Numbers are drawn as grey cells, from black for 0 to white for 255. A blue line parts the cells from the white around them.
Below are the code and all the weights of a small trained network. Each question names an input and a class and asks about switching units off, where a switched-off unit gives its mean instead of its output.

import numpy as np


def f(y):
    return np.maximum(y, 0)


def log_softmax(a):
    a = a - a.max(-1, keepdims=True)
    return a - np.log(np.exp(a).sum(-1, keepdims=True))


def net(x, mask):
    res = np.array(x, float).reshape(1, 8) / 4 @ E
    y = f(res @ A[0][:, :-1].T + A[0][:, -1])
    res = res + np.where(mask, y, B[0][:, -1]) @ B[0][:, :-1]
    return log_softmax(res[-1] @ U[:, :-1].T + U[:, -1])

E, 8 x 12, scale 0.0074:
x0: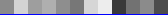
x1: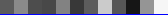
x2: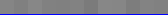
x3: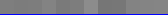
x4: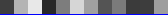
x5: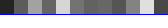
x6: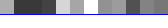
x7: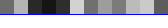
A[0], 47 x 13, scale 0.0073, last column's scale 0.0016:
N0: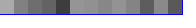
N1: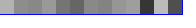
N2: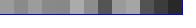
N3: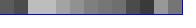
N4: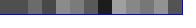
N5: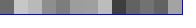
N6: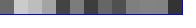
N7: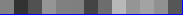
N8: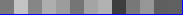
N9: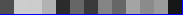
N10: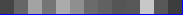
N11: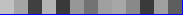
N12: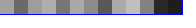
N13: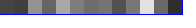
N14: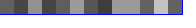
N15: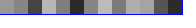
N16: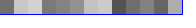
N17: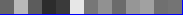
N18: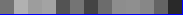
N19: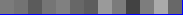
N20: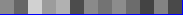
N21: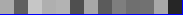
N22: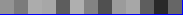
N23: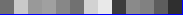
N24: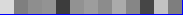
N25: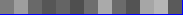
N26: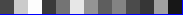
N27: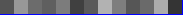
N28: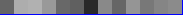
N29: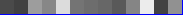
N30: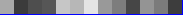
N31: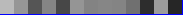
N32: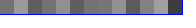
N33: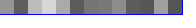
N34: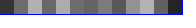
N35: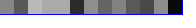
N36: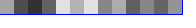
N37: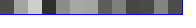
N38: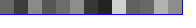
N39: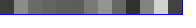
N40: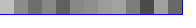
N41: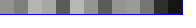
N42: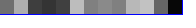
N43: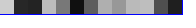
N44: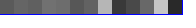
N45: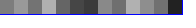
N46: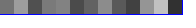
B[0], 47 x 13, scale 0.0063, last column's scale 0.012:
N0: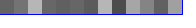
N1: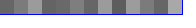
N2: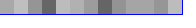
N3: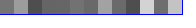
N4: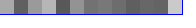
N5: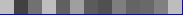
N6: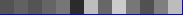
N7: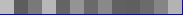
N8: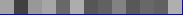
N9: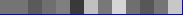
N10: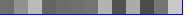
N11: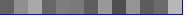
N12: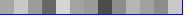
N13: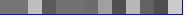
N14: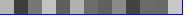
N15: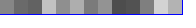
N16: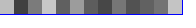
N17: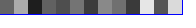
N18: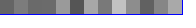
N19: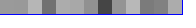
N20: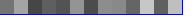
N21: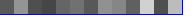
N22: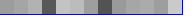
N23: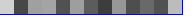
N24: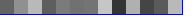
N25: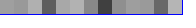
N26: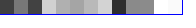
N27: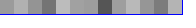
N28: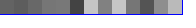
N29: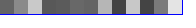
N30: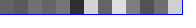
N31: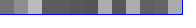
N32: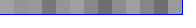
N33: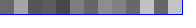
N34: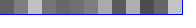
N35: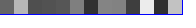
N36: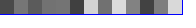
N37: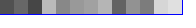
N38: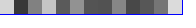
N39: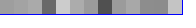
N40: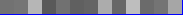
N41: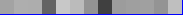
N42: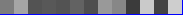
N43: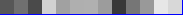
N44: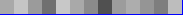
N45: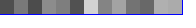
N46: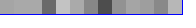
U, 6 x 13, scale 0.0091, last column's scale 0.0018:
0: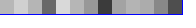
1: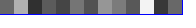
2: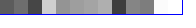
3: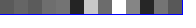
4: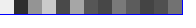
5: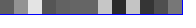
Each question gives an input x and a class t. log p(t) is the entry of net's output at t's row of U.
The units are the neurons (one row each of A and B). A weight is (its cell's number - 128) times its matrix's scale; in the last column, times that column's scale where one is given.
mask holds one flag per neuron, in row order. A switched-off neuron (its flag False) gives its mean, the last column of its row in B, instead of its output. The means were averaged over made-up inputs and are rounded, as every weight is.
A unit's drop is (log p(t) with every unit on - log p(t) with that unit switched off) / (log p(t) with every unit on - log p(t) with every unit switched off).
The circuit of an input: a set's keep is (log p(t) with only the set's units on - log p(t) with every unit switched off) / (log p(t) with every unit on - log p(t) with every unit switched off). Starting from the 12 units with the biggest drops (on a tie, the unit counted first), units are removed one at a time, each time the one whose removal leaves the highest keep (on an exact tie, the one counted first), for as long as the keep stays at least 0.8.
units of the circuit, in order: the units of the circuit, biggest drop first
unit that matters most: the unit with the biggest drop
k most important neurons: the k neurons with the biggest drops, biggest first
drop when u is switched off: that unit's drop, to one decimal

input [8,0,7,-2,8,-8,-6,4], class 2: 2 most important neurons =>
[N26, N37]
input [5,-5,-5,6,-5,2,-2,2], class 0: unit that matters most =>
N26
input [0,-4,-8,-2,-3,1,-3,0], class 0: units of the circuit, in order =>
[N12, N22]
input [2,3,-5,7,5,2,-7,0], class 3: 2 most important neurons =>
[N9, N6]
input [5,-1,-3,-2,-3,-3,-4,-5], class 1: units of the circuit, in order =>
[N33, N35]
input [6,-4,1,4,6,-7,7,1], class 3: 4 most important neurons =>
[N30, N36, N43, N29]
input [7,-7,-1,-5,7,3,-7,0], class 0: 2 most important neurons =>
[N41, N22]
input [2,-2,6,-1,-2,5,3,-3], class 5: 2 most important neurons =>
[N29, N17]
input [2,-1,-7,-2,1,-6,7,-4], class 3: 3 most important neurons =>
[N36, N30, N29]
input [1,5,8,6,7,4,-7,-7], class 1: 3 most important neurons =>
[N35, N3, N20]
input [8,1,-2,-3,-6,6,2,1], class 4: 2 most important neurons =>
[N23, N26]
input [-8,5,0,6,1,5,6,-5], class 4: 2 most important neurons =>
[N38, N4]
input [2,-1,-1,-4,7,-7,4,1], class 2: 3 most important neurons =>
[N26, N37, N29]
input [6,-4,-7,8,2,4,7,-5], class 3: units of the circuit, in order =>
[N36]
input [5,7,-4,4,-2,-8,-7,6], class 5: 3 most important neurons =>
[N11, N31, N24]
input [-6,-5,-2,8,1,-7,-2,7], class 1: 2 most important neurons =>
[N17, N42]
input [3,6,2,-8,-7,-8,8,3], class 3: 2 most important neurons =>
[N30, N36]
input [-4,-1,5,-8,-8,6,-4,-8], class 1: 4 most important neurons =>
[N35, N26, N33, N21]
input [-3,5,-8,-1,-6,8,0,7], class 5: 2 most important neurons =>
[N29, N13]
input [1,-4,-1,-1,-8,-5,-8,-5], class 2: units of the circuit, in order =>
[N43]
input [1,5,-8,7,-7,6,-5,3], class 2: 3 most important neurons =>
[N43, N15, N45]
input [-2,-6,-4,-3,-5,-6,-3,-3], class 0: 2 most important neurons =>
[N12, N22]
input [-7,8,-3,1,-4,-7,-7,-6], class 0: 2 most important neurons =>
[N44, N46]
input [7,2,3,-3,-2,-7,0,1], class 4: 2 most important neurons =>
[N23, N16]
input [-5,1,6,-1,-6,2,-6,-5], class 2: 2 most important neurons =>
[N43, N30]
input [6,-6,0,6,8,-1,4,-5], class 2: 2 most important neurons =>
[N26, N37]
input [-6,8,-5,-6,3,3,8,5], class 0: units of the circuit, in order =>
[N39]
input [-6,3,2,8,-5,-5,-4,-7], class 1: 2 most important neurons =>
[N35, N33]
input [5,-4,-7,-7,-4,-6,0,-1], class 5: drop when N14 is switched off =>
0.3
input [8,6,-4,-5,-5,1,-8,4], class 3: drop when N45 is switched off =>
0.3
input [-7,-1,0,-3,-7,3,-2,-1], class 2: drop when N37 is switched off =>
-0.1
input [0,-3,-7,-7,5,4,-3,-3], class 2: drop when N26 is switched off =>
0.4
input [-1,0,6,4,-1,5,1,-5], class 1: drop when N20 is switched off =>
0.2
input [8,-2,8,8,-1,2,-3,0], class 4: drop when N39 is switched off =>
0.0
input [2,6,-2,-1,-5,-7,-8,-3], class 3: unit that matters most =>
N9
